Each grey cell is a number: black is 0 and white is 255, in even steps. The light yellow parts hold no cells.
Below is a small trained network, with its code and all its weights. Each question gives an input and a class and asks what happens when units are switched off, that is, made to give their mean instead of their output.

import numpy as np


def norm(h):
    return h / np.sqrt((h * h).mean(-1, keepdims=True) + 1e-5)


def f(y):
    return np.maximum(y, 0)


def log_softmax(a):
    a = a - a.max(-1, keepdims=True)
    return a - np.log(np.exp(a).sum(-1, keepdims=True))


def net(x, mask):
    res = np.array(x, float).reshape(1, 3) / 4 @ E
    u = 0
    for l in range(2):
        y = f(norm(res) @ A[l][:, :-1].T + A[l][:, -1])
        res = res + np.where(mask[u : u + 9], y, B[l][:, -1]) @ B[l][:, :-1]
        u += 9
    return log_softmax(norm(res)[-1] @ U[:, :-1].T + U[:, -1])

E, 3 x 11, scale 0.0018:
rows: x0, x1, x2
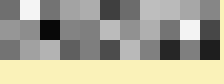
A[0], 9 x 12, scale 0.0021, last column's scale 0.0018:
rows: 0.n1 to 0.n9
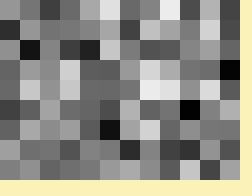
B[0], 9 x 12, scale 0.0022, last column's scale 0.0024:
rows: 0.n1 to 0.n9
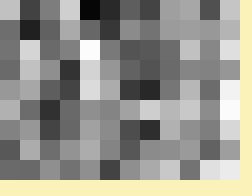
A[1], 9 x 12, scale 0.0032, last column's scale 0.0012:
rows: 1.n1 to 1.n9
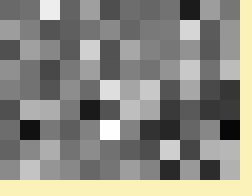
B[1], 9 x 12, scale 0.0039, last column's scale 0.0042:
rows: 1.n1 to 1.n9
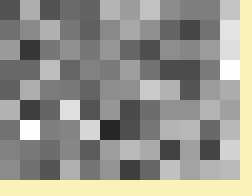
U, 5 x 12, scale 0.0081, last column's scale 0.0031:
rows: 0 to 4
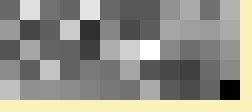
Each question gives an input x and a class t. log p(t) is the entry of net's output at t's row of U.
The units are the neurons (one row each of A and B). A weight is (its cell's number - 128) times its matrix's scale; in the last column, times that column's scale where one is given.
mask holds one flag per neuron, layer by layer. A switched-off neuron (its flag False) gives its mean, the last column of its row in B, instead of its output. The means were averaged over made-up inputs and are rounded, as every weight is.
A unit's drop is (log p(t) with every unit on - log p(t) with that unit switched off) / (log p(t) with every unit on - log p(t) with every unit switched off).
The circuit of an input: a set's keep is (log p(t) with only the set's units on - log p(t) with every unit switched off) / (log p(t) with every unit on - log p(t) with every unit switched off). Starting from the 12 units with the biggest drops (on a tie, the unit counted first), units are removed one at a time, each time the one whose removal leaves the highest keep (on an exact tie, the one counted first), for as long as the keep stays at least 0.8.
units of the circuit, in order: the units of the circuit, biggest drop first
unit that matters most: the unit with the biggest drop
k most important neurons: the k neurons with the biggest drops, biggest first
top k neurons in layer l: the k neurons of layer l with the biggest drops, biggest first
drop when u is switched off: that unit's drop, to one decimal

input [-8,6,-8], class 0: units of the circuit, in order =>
[1.n7, 0.n3]
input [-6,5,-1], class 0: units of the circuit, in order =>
[1.n7]
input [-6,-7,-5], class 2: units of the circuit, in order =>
[1.n1, 1.n8]
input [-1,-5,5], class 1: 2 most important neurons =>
[1.n6, 0.n9]
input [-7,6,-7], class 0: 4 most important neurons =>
[1.n7, 0.n3, 1.n3, 0.n6]
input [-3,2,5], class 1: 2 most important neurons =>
[1.n9, 0.n5]
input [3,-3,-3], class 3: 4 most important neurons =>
[0.n5, 1.n7, 1.n9, 1.n8]
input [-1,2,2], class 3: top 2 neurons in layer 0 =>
[0.n9, 0.n6]
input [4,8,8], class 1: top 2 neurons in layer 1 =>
[1.n9, 1.n6]
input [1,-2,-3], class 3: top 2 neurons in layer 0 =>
[0.n5, 0.n9]
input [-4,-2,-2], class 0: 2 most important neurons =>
[1.n7, 0.n9]
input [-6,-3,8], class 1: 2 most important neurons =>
[1.n6, 0.n5]
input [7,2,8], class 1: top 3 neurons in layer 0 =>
[0.n3, 0.n5, 0.n6]
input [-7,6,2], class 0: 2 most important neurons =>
[1.n7, 0.n6]
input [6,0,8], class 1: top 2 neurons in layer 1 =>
[1.n6, 1.n3]
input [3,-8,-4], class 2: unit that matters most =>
1.n8
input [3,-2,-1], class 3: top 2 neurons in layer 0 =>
[0.n3, 0.n2]
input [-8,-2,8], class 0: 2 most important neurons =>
[1.n7, 0.n3]
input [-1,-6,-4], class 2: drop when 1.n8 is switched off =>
0.2
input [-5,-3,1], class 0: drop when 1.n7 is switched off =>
0.3
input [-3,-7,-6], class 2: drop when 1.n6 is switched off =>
0.1
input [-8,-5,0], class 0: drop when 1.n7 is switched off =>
0.6
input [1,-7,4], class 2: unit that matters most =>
1.n1
